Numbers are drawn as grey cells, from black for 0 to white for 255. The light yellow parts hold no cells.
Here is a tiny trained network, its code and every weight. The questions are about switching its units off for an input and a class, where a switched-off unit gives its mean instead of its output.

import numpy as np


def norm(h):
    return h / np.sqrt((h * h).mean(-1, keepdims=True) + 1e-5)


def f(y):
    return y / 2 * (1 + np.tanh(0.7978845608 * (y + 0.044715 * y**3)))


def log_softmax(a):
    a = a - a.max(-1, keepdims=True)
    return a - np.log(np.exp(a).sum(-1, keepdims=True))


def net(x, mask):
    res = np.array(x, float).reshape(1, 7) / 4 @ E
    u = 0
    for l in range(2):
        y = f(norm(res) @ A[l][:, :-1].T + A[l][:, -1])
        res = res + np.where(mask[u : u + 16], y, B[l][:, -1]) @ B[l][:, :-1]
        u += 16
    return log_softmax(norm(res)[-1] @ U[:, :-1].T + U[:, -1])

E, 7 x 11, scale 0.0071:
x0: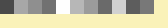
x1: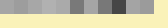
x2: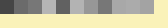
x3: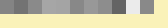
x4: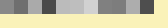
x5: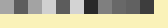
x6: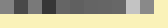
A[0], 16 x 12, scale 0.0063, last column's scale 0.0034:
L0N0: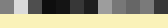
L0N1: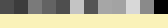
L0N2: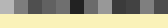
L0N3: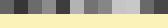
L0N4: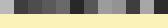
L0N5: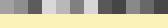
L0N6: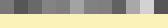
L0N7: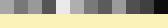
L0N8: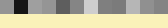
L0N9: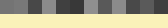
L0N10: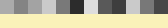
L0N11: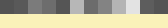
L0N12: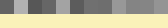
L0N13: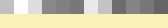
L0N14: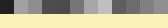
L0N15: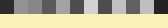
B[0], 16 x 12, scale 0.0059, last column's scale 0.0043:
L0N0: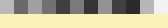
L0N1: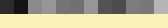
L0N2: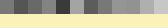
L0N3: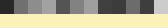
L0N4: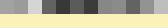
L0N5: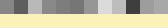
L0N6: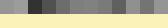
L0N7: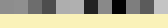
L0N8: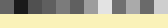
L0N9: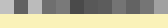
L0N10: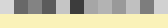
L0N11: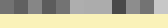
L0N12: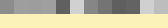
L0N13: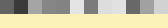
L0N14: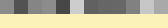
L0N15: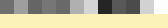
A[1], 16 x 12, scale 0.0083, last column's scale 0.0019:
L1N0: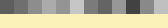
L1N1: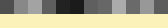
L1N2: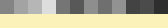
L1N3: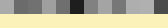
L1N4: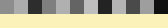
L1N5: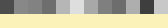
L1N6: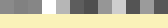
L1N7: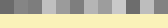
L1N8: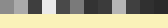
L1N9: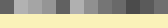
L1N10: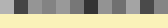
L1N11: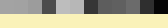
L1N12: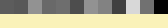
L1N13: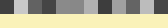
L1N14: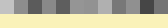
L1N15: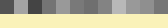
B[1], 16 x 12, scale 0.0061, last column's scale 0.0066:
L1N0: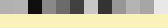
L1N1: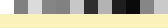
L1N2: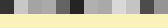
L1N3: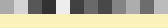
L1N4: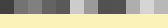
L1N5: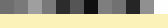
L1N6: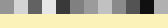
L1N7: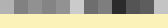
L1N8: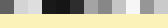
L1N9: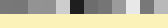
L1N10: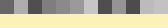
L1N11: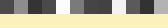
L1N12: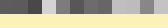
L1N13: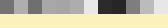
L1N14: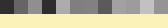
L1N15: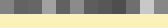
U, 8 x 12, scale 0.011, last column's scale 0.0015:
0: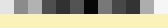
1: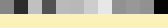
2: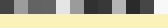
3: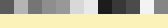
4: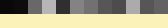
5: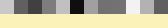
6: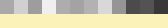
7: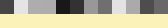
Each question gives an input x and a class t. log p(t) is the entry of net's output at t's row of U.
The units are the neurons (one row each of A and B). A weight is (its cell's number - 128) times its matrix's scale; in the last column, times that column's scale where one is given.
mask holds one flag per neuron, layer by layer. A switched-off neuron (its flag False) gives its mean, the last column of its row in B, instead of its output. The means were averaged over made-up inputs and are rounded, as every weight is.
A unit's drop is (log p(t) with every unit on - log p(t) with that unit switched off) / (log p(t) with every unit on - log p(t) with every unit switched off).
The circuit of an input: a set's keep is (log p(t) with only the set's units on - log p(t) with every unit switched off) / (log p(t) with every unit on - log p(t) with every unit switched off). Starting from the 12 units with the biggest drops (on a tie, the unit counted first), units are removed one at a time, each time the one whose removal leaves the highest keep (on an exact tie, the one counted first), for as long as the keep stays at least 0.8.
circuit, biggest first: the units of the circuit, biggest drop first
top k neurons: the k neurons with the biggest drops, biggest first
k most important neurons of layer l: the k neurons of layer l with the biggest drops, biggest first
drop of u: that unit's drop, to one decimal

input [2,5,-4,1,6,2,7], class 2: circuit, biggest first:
[L1N11; L0N7]
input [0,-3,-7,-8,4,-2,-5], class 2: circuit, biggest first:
[L1N11]
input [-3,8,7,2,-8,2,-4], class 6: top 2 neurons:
[L1N6; L0N10]
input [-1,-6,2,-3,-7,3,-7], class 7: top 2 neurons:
[L1N8; L1N2]
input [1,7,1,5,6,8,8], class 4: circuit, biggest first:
[L1N12; L1N5; L1N1]
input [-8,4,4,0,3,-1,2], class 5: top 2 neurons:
[L0N10; L1N3]
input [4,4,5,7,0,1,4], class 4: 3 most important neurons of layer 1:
[L1N5; L1N0; L1N12]
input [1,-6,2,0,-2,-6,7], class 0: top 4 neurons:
[L0N0; L1N1; L0N4; L1N10]
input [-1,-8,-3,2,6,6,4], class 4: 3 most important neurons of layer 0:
[L0N1; L0N3; L0N11]
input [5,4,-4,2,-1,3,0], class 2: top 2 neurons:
[L0N7; L1N11]
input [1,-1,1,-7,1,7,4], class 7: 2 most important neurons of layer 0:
[L0N8; L0N10]
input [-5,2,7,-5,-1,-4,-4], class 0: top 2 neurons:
[L0N9; L1N1]
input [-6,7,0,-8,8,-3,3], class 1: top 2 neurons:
[L0N13; L1N0]
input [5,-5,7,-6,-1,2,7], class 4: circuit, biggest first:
[L0N1]
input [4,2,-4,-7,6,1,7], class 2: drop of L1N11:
0.2
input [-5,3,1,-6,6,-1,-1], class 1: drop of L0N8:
0.0
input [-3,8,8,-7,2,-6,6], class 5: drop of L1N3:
0.1
